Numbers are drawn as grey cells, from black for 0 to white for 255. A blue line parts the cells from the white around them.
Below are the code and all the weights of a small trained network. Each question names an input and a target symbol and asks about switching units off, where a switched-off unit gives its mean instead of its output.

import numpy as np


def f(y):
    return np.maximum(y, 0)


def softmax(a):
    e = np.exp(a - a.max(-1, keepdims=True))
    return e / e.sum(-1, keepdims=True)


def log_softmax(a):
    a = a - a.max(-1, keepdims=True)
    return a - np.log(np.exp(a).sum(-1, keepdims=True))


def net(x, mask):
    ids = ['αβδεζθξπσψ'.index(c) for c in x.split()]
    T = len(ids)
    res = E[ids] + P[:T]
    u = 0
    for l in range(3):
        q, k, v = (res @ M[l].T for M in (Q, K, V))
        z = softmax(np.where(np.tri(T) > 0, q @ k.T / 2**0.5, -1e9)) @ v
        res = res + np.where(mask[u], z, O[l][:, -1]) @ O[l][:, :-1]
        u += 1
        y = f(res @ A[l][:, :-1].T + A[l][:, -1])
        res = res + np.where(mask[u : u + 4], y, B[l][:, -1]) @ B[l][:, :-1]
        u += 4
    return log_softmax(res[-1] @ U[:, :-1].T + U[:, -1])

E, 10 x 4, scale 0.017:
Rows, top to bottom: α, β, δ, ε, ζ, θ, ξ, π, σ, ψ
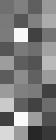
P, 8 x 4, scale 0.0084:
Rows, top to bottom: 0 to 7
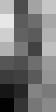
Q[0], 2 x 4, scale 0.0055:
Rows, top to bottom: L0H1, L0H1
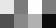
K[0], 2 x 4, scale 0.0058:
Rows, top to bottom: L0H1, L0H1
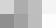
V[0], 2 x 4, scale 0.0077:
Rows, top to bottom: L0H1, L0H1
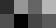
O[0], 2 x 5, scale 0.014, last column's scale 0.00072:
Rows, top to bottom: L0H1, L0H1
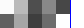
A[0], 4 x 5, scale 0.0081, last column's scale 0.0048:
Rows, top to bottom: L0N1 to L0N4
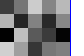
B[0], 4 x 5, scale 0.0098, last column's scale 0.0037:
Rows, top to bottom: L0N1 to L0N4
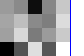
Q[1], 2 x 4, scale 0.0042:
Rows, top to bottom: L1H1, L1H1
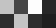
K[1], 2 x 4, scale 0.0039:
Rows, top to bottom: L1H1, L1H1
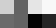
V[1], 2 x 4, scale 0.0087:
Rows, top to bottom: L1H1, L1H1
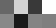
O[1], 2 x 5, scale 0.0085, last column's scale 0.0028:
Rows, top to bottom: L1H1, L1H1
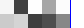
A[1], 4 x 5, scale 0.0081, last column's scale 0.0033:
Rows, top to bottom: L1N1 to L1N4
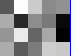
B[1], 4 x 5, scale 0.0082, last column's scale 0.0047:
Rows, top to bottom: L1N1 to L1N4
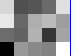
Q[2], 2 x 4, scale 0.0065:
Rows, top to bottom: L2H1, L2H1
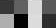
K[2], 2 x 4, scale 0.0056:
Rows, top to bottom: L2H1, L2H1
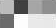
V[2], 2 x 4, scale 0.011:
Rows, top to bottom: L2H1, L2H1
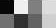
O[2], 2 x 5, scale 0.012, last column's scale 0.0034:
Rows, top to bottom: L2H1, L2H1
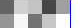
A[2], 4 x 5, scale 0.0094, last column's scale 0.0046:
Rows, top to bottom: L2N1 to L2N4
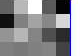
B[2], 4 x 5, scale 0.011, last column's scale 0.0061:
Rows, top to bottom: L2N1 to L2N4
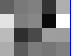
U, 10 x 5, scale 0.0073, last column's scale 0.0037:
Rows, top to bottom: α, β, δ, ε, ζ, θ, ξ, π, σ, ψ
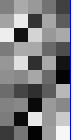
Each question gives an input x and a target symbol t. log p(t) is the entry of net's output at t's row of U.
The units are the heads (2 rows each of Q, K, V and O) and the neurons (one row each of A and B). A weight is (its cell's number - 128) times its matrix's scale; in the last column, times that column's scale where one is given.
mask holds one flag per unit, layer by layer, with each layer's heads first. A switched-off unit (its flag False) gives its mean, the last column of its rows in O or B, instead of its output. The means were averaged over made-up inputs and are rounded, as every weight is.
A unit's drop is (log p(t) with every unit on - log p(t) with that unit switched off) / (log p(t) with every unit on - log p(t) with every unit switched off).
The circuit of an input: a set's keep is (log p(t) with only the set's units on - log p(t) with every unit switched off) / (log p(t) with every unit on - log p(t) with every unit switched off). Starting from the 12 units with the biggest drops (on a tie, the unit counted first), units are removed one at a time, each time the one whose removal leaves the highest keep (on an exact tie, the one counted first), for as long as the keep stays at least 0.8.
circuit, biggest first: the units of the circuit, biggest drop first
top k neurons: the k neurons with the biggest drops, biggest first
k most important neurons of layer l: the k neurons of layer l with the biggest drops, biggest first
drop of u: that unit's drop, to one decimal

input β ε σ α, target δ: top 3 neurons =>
[L2N2; L0N3; L0N4]
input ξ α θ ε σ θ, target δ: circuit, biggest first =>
[L1H1; L0N4]
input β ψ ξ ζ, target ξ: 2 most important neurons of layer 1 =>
[L1N1; L1N4]
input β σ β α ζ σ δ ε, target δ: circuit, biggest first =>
[L1H1; L2N2]
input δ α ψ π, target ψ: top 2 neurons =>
[L1N4; L2N2]
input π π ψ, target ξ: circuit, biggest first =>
[L1H1; L2H1]
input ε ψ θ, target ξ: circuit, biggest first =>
[L2H1; L1H1; L0N4]
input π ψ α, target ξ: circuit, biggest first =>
[L2H1; L1H1; L0N3]
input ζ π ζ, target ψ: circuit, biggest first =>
[L2H1; L0H1; L2N2]
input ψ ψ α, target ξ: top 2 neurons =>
[L2N2; L1N1]
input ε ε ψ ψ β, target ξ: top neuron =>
[L2N2]
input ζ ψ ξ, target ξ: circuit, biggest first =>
[L1H1; L2H1; L0N4]
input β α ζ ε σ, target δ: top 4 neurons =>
[L1N1; L0N3; L2N3; L1N3]
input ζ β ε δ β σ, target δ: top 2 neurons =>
[L1N1; L0N3]
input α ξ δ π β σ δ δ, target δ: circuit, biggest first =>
[L1H1; L0N3]
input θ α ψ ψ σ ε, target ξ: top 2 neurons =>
[L0N4; L2N2]
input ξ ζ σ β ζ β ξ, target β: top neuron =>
[L0N4]
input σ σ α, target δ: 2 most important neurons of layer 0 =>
[L0N4; L0N1]
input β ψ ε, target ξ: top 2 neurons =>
[L2N2; L1N1]
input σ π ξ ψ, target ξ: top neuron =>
[L0N4]
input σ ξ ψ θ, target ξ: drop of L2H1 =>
0.6
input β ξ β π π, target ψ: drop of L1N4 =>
0.2
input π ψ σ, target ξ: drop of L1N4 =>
0.0
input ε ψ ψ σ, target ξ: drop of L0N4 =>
0.1
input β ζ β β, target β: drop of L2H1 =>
0.6
